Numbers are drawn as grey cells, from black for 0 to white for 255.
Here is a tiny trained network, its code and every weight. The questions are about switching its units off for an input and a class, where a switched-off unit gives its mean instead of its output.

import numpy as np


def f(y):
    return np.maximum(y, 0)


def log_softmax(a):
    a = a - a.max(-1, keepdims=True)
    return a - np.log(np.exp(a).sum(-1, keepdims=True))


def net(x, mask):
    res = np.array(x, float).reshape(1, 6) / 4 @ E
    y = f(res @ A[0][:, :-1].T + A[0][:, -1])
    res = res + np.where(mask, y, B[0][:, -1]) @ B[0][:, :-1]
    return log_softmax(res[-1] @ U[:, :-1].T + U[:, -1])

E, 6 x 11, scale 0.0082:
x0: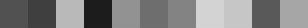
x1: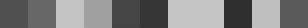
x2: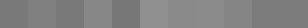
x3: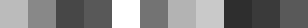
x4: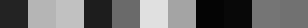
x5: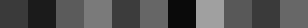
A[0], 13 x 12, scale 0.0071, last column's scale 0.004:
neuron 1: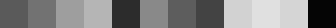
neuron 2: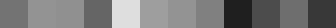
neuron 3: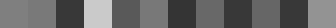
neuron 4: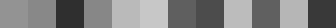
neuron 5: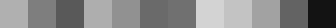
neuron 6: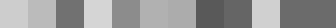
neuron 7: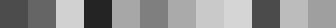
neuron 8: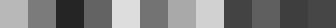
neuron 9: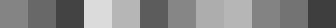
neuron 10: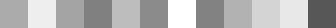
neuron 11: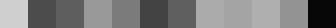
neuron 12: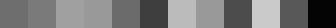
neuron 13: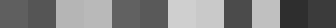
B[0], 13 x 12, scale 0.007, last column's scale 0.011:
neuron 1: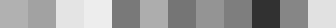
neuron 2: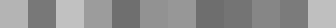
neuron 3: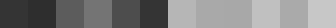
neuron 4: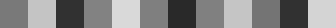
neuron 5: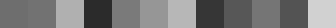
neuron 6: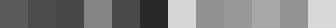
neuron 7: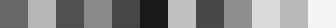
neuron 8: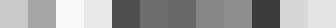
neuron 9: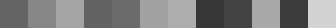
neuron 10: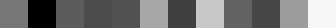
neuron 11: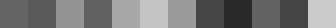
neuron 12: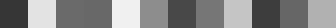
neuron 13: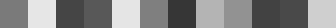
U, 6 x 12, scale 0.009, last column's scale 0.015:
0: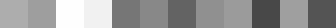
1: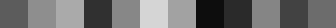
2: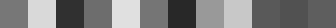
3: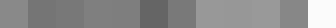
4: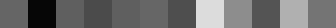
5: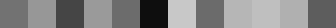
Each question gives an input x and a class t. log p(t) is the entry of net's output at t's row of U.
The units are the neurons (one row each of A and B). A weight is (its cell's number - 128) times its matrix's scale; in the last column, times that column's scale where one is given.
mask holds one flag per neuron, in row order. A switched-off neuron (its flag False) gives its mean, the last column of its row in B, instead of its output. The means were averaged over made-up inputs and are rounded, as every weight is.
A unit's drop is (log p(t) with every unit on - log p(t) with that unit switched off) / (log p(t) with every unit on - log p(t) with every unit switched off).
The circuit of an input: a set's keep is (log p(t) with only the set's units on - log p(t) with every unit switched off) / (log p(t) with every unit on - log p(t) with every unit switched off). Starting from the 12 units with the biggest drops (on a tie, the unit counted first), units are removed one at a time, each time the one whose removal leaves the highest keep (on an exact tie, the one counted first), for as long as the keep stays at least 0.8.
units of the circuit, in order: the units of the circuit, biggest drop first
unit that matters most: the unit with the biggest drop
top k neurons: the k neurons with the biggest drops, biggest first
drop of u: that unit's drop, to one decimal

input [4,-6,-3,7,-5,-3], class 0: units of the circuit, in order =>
neuron 8
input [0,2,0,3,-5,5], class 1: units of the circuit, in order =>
neuron 9; neuron 11; neuron 5
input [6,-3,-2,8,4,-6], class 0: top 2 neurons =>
neuron 8; neuron 2
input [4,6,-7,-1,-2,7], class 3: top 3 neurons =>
neuron 10; neuron 4; neuron 7
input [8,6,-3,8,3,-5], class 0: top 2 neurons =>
neuron 8; neuron 2
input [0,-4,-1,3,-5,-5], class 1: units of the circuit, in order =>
neuron 9; neuron 5
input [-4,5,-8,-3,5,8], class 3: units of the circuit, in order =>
neuron 10; neuron 3
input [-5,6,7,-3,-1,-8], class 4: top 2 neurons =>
neuron 10; neuron 6
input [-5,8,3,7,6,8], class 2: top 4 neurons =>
neuron 13; neuron 12; neuron 10; neuron 1
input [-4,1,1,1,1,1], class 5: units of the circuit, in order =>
neuron 10; neuron 3
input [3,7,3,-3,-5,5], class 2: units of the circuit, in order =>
neuron 13; neuron 12
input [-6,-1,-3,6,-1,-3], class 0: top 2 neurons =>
neuron 8; neuron 7
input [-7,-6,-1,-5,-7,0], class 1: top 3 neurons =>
neuron 11; neuron 9; neuron 5
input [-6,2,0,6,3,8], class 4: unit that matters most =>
neuron 3
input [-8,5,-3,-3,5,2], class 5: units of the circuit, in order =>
neuron 3; neuron 6
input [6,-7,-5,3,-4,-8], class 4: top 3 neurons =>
neuron 10; neuron 13; neuron 12
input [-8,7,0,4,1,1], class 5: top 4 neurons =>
neuron 3; neuron 6; neuron 4; neuron 10
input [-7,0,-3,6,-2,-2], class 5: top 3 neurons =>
neuron 6; neuron 1; neuron 3
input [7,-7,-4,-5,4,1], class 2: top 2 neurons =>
neuron 4; neuron 6
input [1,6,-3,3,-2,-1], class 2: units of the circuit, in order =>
neuron 13
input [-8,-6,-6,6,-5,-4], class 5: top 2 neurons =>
neuron 6; neuron 1
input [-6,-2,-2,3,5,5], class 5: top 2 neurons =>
neuron 3; neuron 10
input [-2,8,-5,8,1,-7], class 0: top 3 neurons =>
neuron 8; neuron 2; neuron 4
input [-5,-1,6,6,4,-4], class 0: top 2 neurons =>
neuron 8; neuron 2
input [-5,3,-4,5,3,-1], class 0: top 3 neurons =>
neuron 8; neuron 7; neuron 2
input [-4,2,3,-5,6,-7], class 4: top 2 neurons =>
neuron 10; neuron 6
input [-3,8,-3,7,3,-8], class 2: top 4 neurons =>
neuron 13; neuron 12; neuron 1; neuron 3
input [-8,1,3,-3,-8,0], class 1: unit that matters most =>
neuron 11
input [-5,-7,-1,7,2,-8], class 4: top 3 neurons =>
neuron 10; neuron 6; neuron 1
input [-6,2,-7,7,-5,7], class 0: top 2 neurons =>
neuron 8; neuron 10
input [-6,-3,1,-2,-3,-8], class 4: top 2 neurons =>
neuron 10; neuron 7
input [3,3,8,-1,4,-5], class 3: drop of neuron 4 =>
-0.1
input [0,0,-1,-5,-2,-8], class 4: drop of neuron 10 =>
0.8
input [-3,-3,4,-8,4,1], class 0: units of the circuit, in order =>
neuron 1
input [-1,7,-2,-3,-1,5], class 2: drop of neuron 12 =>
0.1
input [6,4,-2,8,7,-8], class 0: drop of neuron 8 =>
0.6
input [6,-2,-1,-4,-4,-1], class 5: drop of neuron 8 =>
0.3
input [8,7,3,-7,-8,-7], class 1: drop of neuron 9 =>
0.2
